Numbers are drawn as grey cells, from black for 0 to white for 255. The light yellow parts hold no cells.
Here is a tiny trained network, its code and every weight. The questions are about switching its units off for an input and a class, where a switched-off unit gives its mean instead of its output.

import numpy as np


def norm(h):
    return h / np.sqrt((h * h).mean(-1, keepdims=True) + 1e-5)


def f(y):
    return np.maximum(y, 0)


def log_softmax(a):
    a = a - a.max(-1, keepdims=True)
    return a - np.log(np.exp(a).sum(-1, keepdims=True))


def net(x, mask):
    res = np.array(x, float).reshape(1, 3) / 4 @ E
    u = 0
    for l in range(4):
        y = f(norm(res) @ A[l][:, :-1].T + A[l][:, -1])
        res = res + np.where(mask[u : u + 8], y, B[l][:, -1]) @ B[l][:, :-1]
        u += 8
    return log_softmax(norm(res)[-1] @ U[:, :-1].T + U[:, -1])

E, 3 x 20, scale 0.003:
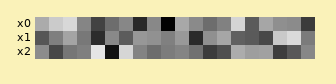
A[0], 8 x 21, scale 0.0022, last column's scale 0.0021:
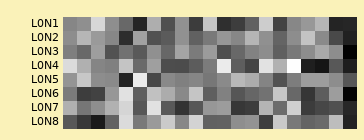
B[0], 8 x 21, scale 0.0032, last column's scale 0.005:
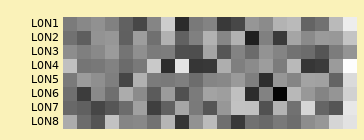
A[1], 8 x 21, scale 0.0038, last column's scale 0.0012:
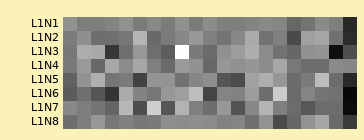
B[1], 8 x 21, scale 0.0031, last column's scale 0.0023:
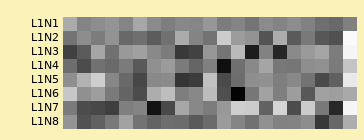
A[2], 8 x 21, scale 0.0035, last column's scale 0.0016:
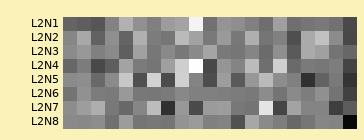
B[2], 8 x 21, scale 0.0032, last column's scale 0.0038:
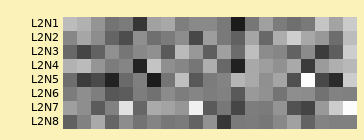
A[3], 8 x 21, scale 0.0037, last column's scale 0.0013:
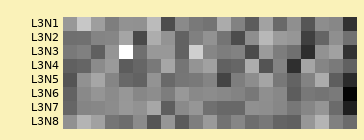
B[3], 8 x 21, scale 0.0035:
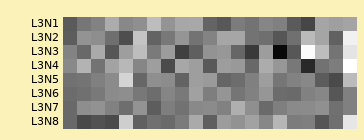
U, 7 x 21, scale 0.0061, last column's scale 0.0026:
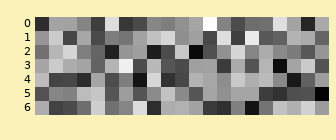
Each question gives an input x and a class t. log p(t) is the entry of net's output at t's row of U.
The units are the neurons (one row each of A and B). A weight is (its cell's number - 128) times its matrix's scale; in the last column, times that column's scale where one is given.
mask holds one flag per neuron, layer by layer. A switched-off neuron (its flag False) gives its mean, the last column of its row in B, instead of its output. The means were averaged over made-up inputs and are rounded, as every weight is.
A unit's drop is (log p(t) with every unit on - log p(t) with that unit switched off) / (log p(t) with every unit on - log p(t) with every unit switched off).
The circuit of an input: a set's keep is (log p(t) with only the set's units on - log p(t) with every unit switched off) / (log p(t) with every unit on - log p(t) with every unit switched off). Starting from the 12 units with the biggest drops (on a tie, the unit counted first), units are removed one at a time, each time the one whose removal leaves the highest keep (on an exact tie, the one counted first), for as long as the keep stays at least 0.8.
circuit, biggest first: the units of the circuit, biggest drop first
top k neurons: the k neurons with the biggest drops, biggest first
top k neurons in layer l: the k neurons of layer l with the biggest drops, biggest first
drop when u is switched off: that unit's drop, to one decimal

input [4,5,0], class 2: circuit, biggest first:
[L0N1]
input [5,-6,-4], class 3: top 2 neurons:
[L1N3, L3N1]
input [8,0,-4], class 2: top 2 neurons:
[L0N4, L0N1]
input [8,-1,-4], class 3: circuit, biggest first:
[L2N7, L3N1]
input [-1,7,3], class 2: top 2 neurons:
[L1N5, L0N7]
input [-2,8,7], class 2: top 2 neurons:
[L1N5, L2N7]
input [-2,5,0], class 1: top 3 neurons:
[L0N1, L1N3, L1N2]
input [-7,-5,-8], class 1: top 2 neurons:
[L2N2, L2N7]
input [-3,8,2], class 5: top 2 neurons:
[L0N7, L3N4]
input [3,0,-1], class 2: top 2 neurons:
[L0N1, L0N4]
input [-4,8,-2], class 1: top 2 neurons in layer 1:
[L1N2, L1N5]
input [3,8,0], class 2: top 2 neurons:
[L0N1, L0N7]
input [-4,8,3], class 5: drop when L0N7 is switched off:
0.4
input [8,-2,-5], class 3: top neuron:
[L2N7]
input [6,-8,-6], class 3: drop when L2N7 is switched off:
0.1
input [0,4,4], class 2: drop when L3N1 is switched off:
0.0
